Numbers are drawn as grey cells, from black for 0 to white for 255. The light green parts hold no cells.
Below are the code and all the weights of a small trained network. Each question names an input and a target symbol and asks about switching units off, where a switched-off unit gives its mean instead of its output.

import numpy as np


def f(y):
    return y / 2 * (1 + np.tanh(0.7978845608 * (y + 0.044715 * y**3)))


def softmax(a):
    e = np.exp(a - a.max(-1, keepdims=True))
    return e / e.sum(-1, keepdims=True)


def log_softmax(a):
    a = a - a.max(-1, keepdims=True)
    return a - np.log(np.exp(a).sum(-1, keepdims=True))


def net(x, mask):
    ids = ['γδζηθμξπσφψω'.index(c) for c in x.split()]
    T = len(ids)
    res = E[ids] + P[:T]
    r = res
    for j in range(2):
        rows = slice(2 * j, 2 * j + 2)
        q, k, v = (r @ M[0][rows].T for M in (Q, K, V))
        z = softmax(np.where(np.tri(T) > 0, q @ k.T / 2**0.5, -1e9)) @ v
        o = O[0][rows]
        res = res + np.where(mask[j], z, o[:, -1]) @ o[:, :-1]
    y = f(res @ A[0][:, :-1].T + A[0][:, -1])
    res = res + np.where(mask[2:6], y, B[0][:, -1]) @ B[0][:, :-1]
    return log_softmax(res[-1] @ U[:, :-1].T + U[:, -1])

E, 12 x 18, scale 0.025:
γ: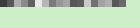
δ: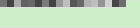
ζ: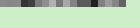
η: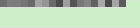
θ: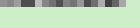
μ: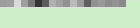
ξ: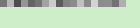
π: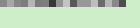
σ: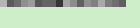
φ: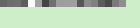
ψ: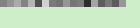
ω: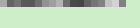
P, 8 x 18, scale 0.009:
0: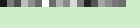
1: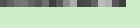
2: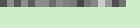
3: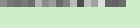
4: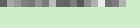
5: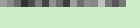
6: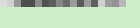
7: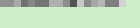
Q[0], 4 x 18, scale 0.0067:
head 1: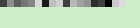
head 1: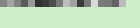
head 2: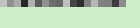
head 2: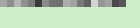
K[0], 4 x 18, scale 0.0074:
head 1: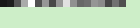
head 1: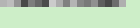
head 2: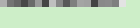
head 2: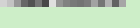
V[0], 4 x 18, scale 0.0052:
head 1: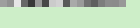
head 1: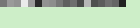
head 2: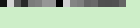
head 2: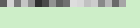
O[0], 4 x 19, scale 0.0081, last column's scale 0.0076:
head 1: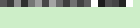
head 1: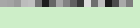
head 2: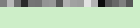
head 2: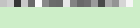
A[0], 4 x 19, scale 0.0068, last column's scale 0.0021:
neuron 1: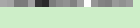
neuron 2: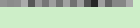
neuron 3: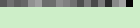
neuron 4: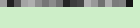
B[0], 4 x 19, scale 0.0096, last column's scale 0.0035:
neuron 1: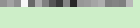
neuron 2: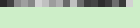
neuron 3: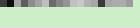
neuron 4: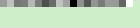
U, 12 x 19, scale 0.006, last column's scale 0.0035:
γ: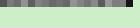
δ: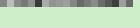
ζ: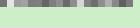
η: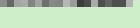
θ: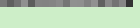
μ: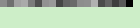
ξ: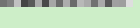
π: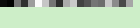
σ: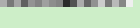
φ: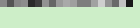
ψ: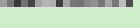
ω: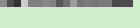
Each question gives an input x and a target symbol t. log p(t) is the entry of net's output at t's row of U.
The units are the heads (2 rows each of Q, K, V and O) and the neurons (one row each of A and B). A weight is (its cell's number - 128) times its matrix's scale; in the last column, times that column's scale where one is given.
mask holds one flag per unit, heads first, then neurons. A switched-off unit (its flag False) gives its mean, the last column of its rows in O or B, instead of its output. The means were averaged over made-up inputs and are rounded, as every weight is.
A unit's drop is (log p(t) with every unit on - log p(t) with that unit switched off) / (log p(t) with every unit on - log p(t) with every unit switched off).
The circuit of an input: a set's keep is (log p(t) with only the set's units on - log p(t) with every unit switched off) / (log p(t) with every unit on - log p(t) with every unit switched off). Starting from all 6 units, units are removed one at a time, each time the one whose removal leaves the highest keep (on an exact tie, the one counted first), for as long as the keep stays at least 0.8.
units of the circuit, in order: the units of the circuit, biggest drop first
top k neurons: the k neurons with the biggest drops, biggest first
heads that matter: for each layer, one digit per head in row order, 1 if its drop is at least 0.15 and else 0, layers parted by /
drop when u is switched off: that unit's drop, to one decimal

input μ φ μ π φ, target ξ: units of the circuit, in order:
(head 1; head 2)
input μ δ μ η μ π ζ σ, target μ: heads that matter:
01
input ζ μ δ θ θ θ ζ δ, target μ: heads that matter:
01
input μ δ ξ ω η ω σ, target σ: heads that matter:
01
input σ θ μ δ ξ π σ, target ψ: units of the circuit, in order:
(head 2)
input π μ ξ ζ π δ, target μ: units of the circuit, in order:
(head 2; neuron 1)
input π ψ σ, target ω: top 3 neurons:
(neuron 2; neuron 1; neuron 4)
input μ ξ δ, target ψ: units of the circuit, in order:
(head 2; head 1)
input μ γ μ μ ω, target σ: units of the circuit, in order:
(head 2; neuron 4)
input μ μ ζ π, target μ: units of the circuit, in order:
(head 2; neuron 1)
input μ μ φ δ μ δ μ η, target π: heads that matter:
10
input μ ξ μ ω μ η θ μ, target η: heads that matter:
01
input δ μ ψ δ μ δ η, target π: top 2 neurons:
(neuron 2; neuron 3)
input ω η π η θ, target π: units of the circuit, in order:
(neuron 2)
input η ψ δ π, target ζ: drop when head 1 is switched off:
0.7
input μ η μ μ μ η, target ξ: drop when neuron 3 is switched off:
0.0
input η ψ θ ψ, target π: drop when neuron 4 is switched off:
0.1
